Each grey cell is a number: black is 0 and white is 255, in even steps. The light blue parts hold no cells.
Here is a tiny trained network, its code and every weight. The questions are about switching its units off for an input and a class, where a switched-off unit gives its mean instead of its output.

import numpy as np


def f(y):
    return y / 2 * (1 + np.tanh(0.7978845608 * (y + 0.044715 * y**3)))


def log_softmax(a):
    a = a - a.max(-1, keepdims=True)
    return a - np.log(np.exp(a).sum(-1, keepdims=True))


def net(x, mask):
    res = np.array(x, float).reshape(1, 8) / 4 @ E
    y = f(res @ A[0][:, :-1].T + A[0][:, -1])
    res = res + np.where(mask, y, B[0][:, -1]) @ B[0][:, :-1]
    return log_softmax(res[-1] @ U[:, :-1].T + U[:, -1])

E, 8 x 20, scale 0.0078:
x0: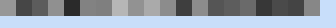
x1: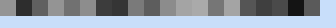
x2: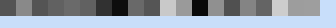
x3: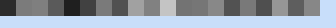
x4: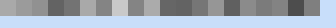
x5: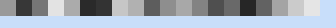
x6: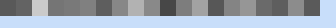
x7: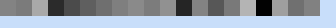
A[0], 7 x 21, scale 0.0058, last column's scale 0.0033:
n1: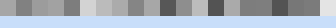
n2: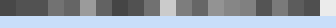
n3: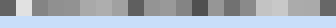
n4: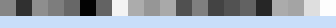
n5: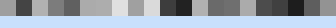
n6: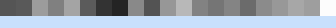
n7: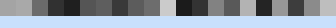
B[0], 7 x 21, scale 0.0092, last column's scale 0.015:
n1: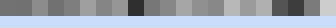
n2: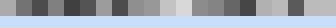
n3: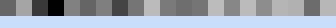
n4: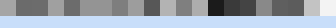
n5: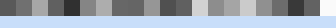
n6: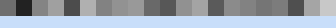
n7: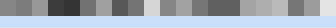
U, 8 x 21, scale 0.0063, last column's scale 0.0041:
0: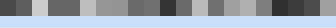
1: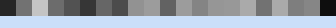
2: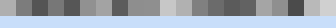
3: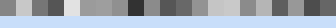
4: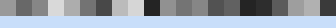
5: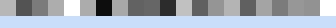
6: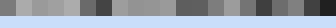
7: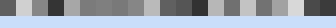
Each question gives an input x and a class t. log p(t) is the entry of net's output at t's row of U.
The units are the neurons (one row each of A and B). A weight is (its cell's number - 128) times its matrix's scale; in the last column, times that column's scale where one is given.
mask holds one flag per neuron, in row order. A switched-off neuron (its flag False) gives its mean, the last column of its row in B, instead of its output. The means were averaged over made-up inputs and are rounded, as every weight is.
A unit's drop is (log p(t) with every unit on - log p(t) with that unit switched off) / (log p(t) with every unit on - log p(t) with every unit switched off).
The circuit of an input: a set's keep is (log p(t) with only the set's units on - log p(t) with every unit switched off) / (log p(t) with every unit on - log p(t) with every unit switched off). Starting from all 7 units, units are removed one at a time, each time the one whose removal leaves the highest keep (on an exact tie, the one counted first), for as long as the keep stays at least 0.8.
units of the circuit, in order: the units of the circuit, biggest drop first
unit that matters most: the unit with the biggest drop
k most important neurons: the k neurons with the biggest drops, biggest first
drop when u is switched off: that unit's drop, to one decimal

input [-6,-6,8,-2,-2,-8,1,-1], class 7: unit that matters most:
n3
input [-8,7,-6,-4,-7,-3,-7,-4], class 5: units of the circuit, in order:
n5; n7
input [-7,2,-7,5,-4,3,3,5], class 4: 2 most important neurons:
n5; n7
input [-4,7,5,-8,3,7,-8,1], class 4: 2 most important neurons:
n7; n1
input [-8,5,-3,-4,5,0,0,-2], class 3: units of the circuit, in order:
n4; n6
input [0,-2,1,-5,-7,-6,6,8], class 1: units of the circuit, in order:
n4; n7
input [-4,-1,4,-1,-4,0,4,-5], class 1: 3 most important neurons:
n4; n1; n3
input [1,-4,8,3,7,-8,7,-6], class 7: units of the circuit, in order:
n4; n3
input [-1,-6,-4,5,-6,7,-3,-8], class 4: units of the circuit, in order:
n7; n5
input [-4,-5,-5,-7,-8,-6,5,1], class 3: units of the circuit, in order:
n6; n4
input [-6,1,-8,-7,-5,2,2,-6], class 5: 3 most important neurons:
n5; n7; n3
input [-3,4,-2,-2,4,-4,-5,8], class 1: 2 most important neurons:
n4; n7
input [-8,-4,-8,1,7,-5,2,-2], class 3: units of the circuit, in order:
n3; n6
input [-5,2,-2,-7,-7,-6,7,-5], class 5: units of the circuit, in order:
n5
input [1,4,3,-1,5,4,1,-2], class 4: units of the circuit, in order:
n7; n5; n3
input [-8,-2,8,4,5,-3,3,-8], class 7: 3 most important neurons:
n3; n4; n5
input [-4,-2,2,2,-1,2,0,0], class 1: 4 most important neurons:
n4; n2; n3; n1
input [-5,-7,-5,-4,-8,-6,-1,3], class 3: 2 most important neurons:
n7; n1
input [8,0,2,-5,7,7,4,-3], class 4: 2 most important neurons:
n4; n7
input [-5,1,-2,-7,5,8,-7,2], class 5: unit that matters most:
n7
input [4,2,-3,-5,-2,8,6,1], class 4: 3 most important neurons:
n4; n7; n3
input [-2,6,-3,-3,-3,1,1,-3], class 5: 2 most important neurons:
n5; n7
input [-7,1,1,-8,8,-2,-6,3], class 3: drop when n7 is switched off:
0.2
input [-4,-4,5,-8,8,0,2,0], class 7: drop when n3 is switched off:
0.1
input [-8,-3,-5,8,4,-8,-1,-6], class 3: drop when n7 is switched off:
0.3
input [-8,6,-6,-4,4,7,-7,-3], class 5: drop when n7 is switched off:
0.0
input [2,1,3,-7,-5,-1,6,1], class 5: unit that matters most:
n5
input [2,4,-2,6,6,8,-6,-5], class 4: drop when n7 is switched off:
0.1
